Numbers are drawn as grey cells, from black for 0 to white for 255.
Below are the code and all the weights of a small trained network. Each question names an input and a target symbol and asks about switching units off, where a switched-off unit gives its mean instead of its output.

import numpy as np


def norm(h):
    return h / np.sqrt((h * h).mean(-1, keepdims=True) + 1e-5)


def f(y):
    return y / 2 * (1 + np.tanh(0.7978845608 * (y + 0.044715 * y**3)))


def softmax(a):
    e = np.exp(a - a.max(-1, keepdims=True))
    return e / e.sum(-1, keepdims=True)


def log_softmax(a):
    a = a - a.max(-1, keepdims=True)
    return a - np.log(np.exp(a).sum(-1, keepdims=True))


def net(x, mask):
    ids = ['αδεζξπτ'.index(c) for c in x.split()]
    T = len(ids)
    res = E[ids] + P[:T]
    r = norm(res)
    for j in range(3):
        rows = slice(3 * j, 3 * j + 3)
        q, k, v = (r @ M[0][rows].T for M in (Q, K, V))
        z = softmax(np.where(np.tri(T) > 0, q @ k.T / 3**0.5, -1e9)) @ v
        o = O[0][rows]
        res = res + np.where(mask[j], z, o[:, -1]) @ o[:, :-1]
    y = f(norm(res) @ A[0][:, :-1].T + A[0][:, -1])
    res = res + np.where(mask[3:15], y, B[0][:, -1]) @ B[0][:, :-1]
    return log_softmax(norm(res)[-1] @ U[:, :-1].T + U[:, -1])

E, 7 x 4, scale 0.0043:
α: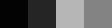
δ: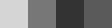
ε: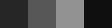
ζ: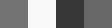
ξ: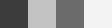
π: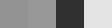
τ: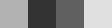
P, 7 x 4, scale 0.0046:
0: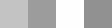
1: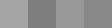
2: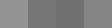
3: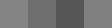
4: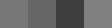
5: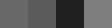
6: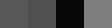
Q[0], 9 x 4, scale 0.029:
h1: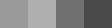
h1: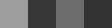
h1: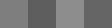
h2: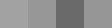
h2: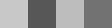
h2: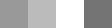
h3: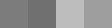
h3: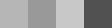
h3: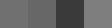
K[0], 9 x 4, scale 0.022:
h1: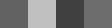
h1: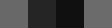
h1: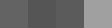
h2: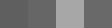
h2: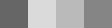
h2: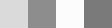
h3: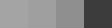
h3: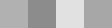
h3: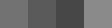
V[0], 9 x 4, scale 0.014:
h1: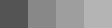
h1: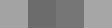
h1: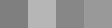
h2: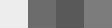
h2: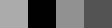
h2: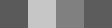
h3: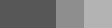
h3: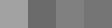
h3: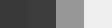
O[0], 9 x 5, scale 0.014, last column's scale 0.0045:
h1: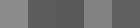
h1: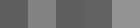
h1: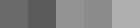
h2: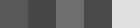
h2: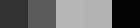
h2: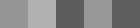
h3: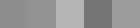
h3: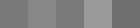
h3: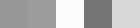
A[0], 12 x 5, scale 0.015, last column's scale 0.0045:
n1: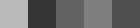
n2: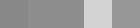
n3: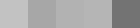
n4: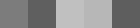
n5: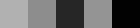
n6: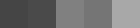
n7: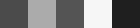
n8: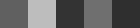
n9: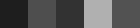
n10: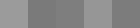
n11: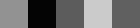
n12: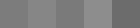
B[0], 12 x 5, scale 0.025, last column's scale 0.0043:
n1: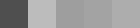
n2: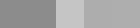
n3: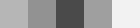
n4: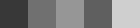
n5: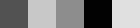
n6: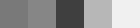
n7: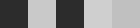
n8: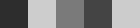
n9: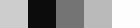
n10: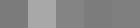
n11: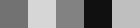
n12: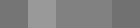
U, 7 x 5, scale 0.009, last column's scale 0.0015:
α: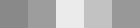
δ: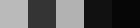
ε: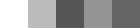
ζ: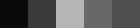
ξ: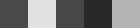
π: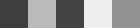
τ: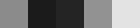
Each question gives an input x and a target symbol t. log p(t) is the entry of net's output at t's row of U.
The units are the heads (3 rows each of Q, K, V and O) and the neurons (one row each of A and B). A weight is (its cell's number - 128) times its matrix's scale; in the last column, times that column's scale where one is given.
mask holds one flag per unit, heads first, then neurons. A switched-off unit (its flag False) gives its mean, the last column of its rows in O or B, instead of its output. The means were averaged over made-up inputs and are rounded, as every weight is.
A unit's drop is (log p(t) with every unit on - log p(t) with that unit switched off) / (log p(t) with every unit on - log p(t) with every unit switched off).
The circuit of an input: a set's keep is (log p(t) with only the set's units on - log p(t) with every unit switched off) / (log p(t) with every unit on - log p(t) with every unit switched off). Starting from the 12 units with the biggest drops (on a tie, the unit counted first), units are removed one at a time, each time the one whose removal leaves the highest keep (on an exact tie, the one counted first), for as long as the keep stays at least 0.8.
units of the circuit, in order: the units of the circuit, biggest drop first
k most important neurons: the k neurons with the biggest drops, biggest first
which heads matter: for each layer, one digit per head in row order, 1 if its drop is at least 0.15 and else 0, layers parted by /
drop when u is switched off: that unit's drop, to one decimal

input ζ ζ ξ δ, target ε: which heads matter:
011
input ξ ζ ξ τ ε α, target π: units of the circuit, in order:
(h2)
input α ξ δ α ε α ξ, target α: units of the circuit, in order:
(h2 h3)
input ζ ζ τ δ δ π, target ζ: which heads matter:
101
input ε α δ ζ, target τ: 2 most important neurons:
(n9 n6)
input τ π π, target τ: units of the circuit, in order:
(n5 h2)
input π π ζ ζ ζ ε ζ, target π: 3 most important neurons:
(n7 n9 n2)
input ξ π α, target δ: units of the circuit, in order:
(h3 h2)
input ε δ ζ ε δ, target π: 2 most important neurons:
(n7 n9)
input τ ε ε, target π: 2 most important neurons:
(n7 n3)
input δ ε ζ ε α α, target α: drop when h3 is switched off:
0.3
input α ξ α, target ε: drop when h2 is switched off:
0.4
